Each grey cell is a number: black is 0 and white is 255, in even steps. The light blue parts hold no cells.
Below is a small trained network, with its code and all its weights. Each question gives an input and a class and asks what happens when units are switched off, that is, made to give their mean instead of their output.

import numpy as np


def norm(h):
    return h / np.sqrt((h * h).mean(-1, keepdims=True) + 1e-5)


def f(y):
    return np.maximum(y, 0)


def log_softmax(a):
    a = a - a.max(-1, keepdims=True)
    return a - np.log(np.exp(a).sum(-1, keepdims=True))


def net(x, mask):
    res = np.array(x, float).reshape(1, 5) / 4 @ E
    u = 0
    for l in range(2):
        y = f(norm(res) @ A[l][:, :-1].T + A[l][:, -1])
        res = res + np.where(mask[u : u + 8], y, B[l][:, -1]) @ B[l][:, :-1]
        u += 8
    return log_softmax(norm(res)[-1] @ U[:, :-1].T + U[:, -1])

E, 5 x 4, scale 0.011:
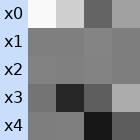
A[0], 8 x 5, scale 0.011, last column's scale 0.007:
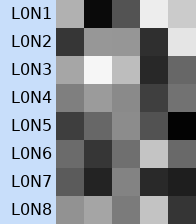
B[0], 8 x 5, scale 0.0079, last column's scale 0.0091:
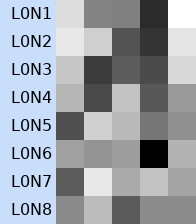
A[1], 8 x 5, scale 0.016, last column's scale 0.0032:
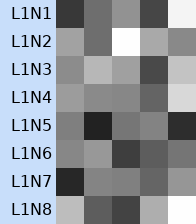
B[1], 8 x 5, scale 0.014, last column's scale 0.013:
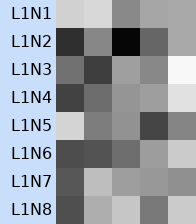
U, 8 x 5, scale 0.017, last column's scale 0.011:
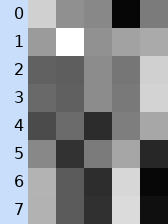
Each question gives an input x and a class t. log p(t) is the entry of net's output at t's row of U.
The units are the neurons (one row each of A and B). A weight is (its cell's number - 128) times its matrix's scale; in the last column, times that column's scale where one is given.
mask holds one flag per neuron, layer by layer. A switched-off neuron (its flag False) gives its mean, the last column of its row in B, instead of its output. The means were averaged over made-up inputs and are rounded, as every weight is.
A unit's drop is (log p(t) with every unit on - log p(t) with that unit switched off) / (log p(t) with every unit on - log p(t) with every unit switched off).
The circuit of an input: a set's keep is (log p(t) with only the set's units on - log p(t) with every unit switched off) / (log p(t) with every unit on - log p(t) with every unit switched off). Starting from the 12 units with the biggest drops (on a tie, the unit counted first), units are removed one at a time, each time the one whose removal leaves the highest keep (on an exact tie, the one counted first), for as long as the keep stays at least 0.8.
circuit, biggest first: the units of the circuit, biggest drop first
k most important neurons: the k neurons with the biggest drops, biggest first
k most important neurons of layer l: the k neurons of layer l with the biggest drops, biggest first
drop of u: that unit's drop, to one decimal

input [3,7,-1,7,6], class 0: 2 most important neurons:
L0N1; L1N3
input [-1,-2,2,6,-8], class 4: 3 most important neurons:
L1N2; L0N3; L0N2
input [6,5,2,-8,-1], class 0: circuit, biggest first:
L0N3
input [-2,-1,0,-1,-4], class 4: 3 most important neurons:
L1N2; L0N1; L0N6
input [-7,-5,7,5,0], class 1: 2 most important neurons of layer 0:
L0N7; L0N3
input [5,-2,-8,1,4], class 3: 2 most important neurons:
L1N1; L1N8
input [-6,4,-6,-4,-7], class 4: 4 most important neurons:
L1N2; L0N1; L0N6; L1N8
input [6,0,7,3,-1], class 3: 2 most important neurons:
L1N1; L0N2
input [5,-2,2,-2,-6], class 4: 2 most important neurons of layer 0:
L0N2; L0N1
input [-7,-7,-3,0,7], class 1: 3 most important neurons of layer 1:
L1N1; L1N7; L1N2
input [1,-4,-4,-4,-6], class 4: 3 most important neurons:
L1N2; L0N1; L0N6
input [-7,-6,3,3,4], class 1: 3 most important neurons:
L1N1; L0N7; L0N3
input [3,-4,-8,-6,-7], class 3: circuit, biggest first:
L1N1; L1N3
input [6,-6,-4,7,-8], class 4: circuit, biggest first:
L1N2
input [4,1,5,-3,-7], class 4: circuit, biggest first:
L1N2; L0N2
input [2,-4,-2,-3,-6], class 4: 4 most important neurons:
L1N2; L0N1; L0N2; L0N6
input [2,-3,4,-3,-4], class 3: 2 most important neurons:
L0N3; L0N1
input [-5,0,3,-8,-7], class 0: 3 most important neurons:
L0N2; L1N6; L0N3
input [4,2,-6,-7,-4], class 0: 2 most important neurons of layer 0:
L0N3; L0N4
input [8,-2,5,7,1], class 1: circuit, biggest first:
L1N8
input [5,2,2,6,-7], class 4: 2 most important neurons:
L0N2; L1N2
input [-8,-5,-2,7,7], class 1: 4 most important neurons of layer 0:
L0N7; L0N3; L0N4; L0N5
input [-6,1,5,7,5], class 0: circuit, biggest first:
L1N1; L1N5
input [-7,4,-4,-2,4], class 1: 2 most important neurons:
L1N1; L0N1
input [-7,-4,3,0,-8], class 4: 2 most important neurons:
L1N2; L1N8
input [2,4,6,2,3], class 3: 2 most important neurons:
L1N2; L1N8
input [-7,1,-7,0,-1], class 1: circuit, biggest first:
L1N1
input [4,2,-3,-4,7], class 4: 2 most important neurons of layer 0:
L0N1; L0N6
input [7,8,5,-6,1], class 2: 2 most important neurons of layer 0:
L0N2; L0N1
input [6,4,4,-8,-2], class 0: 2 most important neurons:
L0N3; L1N1
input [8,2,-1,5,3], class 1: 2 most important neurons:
L1N8; L1N3
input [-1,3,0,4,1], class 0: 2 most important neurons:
L0N1; L0N6
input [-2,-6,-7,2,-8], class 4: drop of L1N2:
1.2
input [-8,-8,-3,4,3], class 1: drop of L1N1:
0.6
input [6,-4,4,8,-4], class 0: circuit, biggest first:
L0N1
